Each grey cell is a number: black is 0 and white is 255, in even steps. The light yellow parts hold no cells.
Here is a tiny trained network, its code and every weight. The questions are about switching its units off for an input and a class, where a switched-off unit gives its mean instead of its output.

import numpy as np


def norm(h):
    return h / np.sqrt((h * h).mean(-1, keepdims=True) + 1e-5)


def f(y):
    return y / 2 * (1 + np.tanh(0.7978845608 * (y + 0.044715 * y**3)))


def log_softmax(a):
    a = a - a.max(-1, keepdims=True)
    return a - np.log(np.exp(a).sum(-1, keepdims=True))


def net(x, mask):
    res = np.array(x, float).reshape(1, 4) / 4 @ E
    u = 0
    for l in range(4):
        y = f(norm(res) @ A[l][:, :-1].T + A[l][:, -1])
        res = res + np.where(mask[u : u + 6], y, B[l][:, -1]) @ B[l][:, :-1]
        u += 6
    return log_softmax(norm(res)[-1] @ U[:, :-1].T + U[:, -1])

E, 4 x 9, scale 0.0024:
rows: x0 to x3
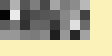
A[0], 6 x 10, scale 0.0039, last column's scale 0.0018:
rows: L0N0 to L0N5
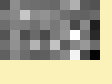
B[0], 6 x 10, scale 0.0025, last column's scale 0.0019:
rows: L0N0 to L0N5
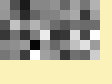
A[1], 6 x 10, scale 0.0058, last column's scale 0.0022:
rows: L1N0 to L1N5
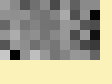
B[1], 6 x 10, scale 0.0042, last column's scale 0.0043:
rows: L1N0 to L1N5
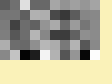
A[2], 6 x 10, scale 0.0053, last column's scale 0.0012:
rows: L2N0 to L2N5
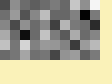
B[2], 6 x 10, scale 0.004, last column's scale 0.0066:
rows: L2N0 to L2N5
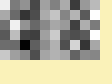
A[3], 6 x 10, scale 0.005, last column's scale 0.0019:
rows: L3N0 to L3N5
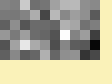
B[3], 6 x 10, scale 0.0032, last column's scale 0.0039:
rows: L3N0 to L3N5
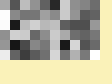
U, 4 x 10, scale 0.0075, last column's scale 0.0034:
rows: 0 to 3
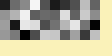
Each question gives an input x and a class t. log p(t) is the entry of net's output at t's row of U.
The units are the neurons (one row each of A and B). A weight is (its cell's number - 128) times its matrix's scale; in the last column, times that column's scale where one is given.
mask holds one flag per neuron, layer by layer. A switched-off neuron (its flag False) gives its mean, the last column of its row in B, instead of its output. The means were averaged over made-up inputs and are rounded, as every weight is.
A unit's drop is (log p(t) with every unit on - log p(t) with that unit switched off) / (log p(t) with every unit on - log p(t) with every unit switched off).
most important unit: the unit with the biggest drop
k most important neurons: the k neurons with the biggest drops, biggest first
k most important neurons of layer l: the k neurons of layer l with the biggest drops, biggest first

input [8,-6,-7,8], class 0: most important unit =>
L2N1
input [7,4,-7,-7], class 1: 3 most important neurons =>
(L1N5; L2N1; L2N3)
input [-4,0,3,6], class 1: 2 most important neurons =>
(L1N0; L1N5)
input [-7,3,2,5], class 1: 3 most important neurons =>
(L1N5; L1N0; L2N3)
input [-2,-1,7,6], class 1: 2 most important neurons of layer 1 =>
(L1N0; L1N5)
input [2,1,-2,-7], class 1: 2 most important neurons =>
(L1N5; L0N4)
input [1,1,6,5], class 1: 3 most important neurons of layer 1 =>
(L1N5; L1N0; L1N1)
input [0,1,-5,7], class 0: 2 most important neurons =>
(L1N5; L2N1)
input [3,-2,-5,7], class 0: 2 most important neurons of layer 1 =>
(L1N5; L1N3)
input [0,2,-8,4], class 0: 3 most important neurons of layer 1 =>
(L1N5; L1N3; L1N1)
